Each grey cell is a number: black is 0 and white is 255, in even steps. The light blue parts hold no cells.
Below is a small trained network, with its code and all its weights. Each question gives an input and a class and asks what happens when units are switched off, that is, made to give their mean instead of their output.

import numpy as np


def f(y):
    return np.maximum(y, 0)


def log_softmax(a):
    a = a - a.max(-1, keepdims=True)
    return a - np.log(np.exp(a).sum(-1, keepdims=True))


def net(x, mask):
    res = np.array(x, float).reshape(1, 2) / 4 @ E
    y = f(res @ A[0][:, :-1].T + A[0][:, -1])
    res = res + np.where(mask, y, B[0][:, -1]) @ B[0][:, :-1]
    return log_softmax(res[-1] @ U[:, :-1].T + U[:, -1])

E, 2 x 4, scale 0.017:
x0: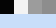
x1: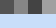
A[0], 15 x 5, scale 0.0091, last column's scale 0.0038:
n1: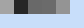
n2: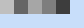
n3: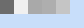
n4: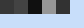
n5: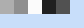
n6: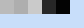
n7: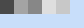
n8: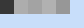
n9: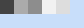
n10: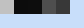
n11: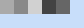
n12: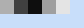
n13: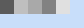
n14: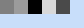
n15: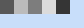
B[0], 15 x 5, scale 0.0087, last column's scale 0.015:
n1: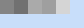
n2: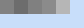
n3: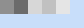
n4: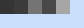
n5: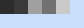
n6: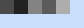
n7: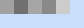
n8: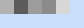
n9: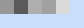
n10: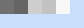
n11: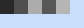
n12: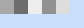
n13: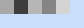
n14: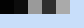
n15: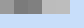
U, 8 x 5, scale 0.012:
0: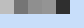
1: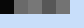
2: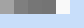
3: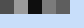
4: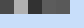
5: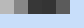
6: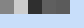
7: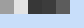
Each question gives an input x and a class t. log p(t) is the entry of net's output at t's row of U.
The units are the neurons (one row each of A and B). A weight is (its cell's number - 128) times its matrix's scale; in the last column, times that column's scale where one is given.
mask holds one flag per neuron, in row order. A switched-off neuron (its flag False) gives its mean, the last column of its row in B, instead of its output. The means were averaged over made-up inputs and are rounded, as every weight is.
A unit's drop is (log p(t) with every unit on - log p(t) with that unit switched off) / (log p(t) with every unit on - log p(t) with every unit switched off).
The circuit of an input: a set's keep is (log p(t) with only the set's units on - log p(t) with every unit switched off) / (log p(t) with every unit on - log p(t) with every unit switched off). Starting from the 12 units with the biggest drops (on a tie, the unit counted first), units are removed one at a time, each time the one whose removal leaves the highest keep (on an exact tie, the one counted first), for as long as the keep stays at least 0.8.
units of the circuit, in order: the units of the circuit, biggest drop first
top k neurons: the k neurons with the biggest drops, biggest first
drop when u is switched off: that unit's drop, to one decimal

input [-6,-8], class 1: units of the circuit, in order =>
n5, n11
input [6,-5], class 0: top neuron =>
n3
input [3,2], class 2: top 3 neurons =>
n10, n12, n1
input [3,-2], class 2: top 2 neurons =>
n10, n12
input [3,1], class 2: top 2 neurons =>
n10, n12
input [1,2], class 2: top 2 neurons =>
n5, n11
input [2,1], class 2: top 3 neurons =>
n10, n12, n1
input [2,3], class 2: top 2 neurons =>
n5, n11
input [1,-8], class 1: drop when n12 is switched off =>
0.0
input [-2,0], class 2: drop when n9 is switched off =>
0.2
